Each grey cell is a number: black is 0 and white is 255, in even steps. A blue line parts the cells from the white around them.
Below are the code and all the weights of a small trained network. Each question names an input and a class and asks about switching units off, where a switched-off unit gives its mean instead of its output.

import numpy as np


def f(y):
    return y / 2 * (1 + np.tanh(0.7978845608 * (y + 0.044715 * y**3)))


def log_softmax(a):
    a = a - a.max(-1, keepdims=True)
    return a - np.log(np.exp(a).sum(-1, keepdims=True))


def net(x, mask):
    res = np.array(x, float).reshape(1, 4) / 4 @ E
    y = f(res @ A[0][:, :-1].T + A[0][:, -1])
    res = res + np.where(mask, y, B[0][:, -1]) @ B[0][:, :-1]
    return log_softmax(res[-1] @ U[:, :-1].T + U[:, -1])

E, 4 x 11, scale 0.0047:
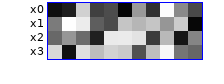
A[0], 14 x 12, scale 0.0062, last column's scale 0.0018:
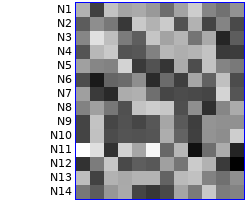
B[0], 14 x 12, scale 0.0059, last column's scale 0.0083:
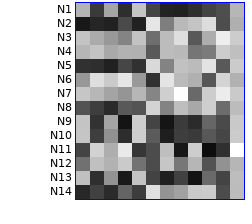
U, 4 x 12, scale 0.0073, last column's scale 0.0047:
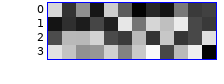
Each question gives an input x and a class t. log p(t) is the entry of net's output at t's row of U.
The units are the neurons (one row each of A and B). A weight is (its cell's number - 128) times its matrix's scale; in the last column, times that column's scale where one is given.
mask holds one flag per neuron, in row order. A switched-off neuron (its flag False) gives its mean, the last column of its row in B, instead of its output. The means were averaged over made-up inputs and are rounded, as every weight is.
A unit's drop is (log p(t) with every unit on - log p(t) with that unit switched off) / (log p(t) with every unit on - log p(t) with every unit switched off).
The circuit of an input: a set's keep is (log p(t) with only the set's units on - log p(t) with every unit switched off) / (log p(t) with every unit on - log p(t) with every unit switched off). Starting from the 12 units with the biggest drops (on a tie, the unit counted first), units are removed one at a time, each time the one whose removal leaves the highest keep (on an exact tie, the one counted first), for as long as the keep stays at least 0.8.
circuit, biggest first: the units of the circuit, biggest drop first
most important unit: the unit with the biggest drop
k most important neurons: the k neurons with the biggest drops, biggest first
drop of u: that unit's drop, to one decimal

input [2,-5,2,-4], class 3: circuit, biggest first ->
(N6 N11)
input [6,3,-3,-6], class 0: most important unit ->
N9
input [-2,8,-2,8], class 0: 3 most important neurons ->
(N13 N1 N7)
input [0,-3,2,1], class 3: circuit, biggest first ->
(N11 N9)
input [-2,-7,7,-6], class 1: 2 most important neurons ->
(N2 N8)
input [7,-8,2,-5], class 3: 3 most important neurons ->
(N6 N11 N7)
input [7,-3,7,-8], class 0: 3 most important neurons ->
(N9 N10 N11)
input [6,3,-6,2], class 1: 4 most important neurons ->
(N14 N11 N5 N6)
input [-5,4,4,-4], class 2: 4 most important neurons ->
(N11 N13 N5 N7)
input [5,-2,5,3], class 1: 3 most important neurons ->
(N2 N11 N8)
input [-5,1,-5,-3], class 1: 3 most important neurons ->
(N5 N6 N12)
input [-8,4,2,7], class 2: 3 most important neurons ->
(N11 N9 N10)
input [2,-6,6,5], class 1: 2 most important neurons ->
(N2 N8)
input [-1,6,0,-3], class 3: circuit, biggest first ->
(N3)
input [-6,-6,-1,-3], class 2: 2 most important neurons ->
(N11 N3)
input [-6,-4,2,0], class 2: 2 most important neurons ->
(N11 N3)
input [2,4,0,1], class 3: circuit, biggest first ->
(N11 N4)
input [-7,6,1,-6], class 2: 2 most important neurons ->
(N11 N13)
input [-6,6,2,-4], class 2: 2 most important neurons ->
(N11 N7)
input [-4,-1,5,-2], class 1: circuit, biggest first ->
(N8)
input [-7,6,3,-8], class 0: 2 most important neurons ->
(N9 N10)
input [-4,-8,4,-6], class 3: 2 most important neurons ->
(N7 N6)
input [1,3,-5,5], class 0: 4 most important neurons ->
(N1 N13 N2 N8)
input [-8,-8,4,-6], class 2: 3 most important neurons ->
(N11 N3 N4)
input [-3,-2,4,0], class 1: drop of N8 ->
0.4
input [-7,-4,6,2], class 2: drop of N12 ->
-0.1
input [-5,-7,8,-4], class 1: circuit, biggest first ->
(N2)
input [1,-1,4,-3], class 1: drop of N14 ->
-0.1
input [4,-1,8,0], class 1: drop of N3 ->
0.0
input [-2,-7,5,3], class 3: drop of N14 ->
0.1
